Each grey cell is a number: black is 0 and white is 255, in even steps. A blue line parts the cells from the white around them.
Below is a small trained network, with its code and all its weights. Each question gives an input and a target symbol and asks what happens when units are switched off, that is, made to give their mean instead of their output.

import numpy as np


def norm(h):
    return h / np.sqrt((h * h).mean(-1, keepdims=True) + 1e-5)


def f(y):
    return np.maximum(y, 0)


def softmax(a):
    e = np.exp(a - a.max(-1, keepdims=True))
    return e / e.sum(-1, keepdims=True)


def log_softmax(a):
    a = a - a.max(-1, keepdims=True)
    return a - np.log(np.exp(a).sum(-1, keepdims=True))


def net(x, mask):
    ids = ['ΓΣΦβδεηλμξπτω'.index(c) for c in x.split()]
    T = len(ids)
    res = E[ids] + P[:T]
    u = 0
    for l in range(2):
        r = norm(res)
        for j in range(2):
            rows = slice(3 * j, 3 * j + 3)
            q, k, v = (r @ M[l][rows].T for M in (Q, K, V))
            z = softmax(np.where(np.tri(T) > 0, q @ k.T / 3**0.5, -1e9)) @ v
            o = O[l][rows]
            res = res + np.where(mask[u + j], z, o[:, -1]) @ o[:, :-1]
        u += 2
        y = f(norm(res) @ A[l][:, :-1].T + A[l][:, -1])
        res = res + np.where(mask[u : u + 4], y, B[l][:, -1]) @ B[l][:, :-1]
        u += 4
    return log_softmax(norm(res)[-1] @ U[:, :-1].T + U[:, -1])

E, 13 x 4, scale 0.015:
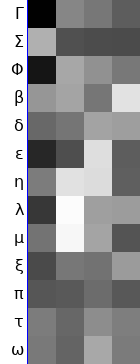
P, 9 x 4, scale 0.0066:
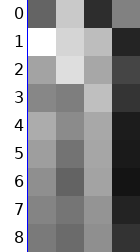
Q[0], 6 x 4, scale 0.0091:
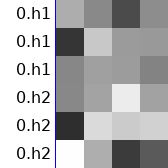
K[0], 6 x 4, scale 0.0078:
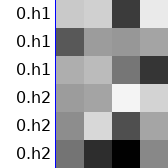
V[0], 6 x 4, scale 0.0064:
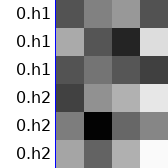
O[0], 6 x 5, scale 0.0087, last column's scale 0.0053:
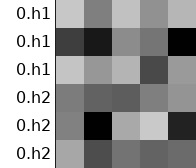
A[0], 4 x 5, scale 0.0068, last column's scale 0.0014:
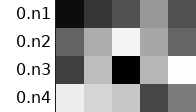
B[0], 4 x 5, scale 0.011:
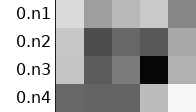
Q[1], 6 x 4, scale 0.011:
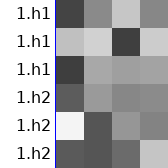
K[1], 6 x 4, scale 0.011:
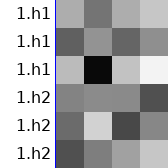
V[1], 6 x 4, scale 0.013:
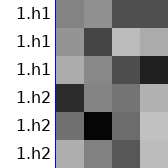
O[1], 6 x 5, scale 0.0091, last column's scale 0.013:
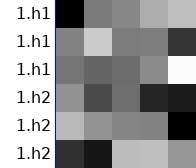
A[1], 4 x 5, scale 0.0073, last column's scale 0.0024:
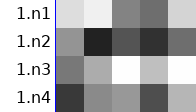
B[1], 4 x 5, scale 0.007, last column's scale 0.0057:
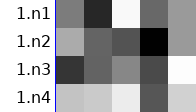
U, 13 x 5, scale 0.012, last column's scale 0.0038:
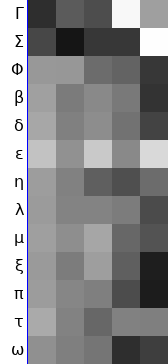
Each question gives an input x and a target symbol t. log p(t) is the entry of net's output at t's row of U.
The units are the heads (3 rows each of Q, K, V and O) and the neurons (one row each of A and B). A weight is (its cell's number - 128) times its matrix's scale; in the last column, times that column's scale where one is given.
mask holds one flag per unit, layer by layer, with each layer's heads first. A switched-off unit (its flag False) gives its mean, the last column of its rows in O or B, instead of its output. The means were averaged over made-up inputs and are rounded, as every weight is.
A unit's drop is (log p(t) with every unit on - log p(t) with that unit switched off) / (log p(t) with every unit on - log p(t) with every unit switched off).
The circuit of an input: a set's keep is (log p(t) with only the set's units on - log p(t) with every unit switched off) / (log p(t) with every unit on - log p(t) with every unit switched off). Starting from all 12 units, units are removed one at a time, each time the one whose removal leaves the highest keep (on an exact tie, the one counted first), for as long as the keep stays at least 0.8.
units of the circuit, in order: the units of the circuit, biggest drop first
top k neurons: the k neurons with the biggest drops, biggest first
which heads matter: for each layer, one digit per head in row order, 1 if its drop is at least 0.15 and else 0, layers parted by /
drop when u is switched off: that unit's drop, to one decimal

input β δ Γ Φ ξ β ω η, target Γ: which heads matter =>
01 / 00
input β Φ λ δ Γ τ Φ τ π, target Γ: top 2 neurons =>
[0.n3; 0.n4]
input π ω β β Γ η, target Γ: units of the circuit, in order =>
[0.n4; 0.n3]
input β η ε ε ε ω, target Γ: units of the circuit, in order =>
[0.n3; 0.n4]
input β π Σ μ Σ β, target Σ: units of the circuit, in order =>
[0.h1; 0.n3]
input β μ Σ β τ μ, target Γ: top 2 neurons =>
[0.n1; 1.n2]
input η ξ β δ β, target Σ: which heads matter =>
11 / 00
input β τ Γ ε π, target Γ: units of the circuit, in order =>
[0.n3]
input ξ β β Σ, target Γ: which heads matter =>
00 / 00
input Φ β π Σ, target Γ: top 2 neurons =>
[0.n3; 0.n2]
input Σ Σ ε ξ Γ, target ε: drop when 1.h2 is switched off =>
0.2
